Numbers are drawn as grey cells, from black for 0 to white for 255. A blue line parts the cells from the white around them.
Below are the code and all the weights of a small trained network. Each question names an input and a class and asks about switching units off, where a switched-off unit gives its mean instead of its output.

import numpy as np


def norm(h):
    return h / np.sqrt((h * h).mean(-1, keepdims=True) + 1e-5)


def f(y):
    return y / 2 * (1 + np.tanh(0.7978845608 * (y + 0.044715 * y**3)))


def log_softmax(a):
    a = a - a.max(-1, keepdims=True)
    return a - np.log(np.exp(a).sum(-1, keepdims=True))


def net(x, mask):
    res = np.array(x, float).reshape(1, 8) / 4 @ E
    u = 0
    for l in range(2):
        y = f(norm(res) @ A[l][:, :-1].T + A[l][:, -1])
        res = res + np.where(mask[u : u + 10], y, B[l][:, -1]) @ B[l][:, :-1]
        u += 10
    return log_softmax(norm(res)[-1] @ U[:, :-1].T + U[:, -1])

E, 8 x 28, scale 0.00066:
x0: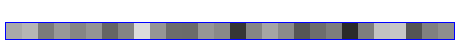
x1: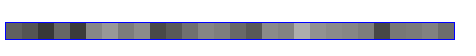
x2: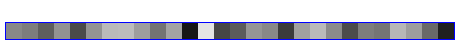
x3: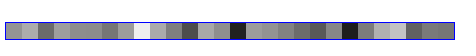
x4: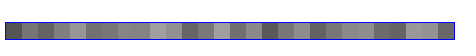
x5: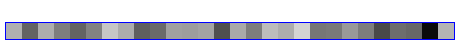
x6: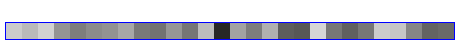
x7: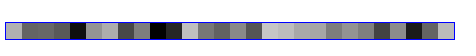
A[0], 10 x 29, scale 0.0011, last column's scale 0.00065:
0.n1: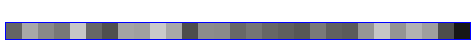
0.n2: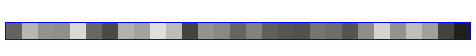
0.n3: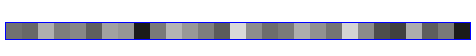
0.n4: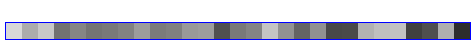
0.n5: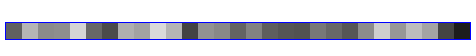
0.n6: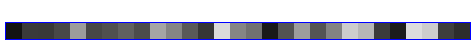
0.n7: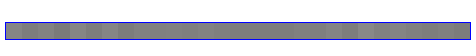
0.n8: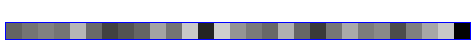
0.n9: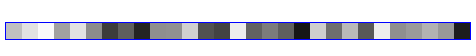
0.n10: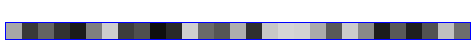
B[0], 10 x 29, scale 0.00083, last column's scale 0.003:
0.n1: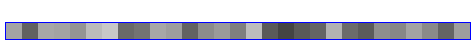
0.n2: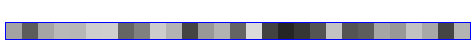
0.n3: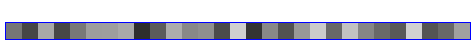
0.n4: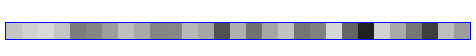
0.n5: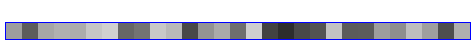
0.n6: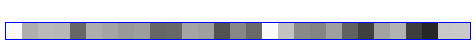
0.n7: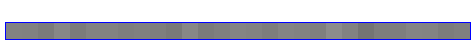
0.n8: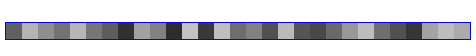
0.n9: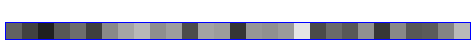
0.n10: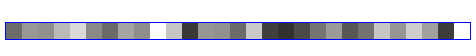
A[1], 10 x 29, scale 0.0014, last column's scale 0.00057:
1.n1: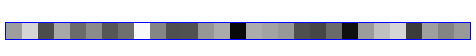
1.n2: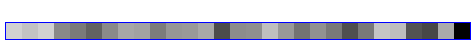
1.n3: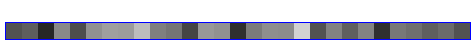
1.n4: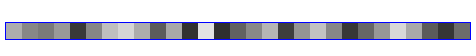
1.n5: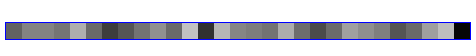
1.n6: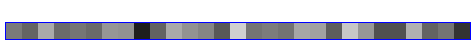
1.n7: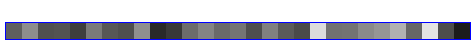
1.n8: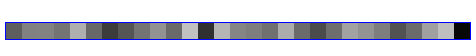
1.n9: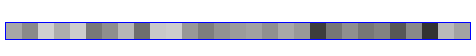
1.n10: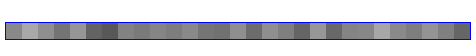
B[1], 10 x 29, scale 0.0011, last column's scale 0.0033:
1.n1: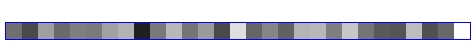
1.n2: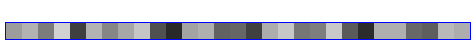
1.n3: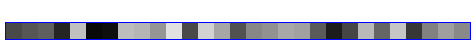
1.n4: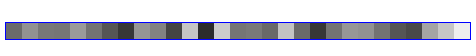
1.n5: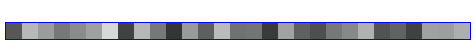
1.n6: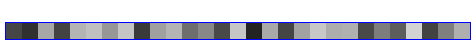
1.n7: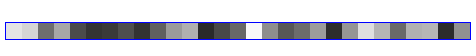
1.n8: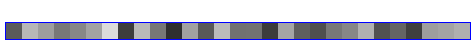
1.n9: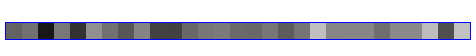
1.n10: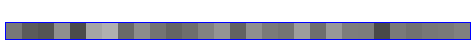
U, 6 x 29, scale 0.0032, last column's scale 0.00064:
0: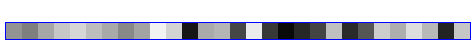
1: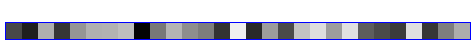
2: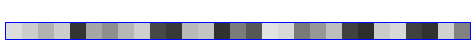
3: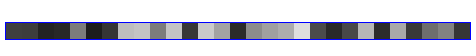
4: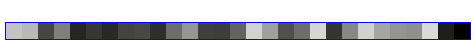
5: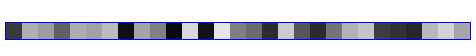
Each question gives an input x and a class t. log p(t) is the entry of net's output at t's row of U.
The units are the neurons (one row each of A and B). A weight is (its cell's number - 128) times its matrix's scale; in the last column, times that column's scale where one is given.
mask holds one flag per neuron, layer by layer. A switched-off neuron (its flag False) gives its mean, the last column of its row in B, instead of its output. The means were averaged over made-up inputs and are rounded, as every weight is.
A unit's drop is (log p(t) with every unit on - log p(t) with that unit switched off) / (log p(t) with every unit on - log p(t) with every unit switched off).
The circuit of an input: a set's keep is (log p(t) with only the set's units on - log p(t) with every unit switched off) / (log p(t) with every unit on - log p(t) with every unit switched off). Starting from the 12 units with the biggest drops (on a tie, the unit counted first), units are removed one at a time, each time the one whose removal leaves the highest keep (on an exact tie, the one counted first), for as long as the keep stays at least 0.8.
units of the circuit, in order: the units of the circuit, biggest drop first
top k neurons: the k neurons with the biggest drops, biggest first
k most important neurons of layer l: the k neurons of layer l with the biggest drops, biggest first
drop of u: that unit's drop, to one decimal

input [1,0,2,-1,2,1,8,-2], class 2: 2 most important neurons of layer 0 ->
[0.n10; 0.n4]
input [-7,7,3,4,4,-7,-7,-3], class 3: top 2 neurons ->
[1.n3; 0.n10]
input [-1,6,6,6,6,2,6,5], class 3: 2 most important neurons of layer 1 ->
[1.n3; 1.n4]
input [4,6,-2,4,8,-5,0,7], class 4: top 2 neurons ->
[1.n7; 0.n9]
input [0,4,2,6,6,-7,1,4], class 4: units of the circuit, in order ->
[1.n7; 0.n10]
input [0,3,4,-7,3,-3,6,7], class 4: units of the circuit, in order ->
[1.n7]
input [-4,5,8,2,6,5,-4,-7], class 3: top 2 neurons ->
[1.n3; 0.n10]
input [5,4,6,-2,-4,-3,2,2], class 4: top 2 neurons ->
[1.n7; 0.n6]
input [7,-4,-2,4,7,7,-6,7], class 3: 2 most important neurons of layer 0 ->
[0.n6; 0.n10]
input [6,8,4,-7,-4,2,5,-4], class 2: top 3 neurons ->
[1.n1; 1.n4; 1.n2]
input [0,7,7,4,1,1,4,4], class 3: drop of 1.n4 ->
0.2
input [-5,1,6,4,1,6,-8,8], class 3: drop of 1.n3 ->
0.3
